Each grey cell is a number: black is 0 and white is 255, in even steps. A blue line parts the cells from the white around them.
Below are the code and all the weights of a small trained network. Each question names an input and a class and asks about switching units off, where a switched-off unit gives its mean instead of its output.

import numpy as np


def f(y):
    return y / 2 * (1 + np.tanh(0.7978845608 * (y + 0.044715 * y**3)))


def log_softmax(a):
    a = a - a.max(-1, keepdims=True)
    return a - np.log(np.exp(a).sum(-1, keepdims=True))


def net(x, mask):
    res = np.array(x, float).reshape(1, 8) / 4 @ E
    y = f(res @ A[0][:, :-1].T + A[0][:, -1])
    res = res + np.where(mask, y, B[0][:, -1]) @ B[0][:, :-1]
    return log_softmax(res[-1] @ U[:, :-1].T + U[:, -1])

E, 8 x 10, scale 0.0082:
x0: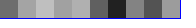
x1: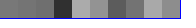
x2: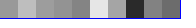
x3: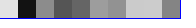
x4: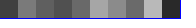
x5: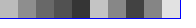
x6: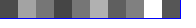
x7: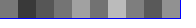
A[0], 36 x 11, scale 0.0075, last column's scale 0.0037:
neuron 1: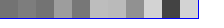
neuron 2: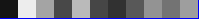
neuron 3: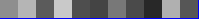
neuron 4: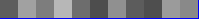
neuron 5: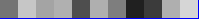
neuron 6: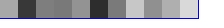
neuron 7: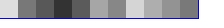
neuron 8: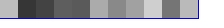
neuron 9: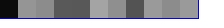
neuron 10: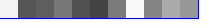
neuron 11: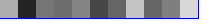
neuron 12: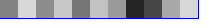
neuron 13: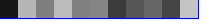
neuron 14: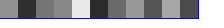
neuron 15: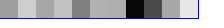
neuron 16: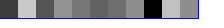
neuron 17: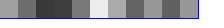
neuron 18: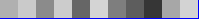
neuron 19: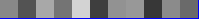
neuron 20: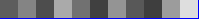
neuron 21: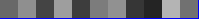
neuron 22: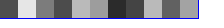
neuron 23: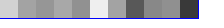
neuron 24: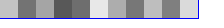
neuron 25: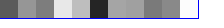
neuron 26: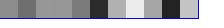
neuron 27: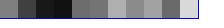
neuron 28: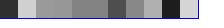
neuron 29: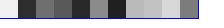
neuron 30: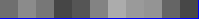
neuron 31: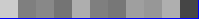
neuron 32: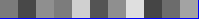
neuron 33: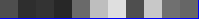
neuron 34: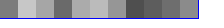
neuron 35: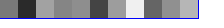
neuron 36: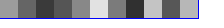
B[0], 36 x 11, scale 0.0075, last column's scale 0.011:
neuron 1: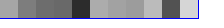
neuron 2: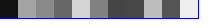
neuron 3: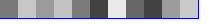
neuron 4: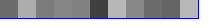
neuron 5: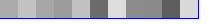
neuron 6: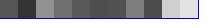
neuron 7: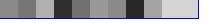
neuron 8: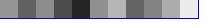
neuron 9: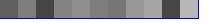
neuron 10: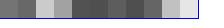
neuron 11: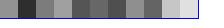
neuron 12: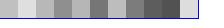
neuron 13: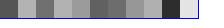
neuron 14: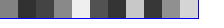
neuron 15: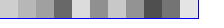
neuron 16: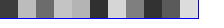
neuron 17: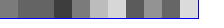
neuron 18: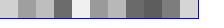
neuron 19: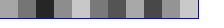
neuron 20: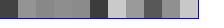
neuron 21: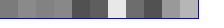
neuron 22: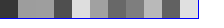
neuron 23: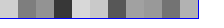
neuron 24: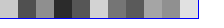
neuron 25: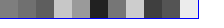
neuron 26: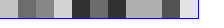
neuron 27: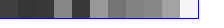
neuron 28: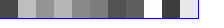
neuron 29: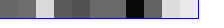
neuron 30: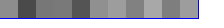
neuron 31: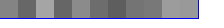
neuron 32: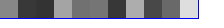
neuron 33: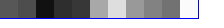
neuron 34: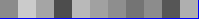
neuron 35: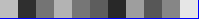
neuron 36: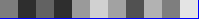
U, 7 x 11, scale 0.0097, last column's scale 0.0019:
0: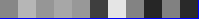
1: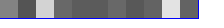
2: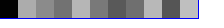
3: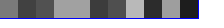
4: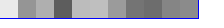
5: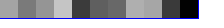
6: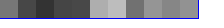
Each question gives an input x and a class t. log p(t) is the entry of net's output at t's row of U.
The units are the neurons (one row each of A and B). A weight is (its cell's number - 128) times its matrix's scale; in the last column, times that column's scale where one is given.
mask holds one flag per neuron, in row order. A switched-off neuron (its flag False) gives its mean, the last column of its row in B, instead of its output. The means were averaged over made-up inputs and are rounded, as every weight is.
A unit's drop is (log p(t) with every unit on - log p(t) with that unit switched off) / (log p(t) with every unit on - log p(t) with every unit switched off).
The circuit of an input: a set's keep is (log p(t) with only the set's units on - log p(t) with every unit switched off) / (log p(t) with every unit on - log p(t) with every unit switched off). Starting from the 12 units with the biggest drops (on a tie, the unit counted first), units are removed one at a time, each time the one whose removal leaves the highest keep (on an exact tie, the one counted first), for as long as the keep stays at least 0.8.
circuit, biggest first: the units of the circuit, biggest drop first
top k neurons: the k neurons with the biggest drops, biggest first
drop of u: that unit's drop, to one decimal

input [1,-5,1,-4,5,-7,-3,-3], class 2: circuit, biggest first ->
neuron 28
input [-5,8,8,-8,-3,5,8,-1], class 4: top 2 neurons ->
neuron 15; neuron 12
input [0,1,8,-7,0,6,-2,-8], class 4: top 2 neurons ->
neuron 23; neuron 18
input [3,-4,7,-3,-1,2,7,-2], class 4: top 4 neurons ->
neuron 15; neuron 18; neuron 12; neuron 23
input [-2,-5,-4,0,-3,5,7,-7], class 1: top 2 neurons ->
neuron 29; neuron 33
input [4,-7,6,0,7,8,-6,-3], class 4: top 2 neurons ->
neuron 23; neuron 18
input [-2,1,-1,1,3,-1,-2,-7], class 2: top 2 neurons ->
neuron 33; neuron 35
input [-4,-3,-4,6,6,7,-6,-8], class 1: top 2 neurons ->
neuron 29; neuron 10
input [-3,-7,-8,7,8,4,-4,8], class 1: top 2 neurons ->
neuron 10; neuron 29
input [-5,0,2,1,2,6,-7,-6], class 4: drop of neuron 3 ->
0.0
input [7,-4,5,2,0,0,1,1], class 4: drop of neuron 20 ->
0.1
